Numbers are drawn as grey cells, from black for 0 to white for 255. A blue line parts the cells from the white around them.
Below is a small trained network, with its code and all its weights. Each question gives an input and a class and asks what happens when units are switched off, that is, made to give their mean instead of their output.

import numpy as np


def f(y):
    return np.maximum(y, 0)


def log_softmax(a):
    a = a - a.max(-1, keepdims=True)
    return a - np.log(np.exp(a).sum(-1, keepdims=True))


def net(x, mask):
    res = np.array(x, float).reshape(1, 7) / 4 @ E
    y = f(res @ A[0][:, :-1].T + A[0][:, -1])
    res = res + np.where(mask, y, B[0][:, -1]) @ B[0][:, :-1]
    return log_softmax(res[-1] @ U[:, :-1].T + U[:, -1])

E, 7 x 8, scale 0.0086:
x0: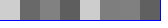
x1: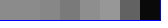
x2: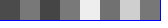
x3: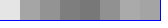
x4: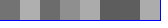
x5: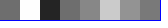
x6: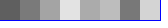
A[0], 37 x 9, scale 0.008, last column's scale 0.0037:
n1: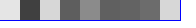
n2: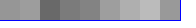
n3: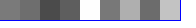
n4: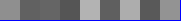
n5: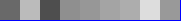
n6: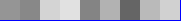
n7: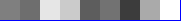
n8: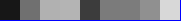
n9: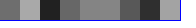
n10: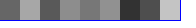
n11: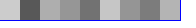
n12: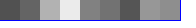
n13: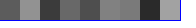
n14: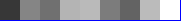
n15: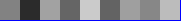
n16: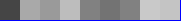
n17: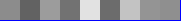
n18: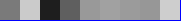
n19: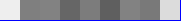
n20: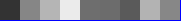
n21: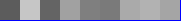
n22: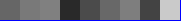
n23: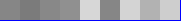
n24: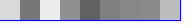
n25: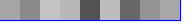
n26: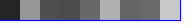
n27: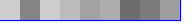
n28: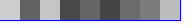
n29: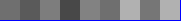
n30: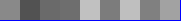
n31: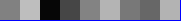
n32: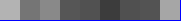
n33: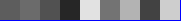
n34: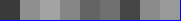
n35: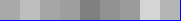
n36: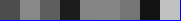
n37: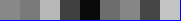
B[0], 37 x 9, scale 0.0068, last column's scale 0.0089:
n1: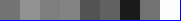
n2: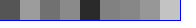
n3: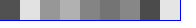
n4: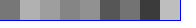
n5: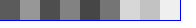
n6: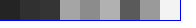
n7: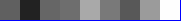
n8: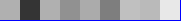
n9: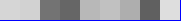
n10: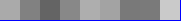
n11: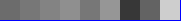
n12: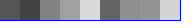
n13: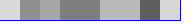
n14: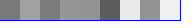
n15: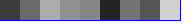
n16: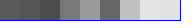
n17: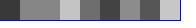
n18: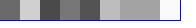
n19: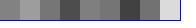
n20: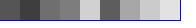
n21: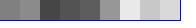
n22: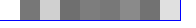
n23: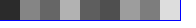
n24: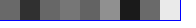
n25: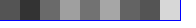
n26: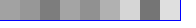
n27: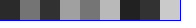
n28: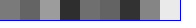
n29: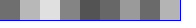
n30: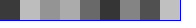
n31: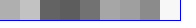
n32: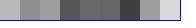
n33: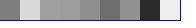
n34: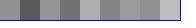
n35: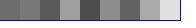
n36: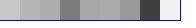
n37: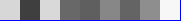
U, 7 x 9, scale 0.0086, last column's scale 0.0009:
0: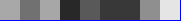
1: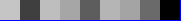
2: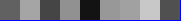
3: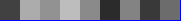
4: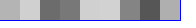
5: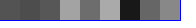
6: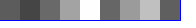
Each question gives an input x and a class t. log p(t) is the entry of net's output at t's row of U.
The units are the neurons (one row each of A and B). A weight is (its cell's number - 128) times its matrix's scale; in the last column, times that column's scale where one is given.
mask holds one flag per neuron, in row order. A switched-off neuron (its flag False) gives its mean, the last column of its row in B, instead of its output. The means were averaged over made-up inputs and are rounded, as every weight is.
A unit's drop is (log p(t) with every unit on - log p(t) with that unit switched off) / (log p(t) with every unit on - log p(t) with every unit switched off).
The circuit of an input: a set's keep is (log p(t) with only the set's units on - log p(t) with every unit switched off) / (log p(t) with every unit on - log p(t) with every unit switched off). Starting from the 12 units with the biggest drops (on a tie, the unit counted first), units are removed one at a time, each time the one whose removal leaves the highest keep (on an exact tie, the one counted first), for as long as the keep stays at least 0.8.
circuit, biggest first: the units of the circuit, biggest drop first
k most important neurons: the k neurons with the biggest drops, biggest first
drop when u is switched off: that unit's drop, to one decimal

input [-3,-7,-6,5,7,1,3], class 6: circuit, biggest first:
(n20 n7)
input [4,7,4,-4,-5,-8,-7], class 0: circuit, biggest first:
(n32)
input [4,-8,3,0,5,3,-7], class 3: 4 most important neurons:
(n33 n3 n4 n30)
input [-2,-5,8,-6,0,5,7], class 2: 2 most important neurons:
(n5 n18)
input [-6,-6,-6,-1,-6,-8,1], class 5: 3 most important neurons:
(n24 n1 n25)
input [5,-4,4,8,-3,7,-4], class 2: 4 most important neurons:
(n2 n5 n18 n23)
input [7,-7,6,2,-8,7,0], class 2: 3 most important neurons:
(n18 n5 n31)
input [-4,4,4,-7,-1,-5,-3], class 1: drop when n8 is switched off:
0.2
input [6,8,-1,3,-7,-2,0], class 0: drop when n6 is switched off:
0.1
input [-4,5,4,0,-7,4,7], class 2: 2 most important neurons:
(n7 n5)
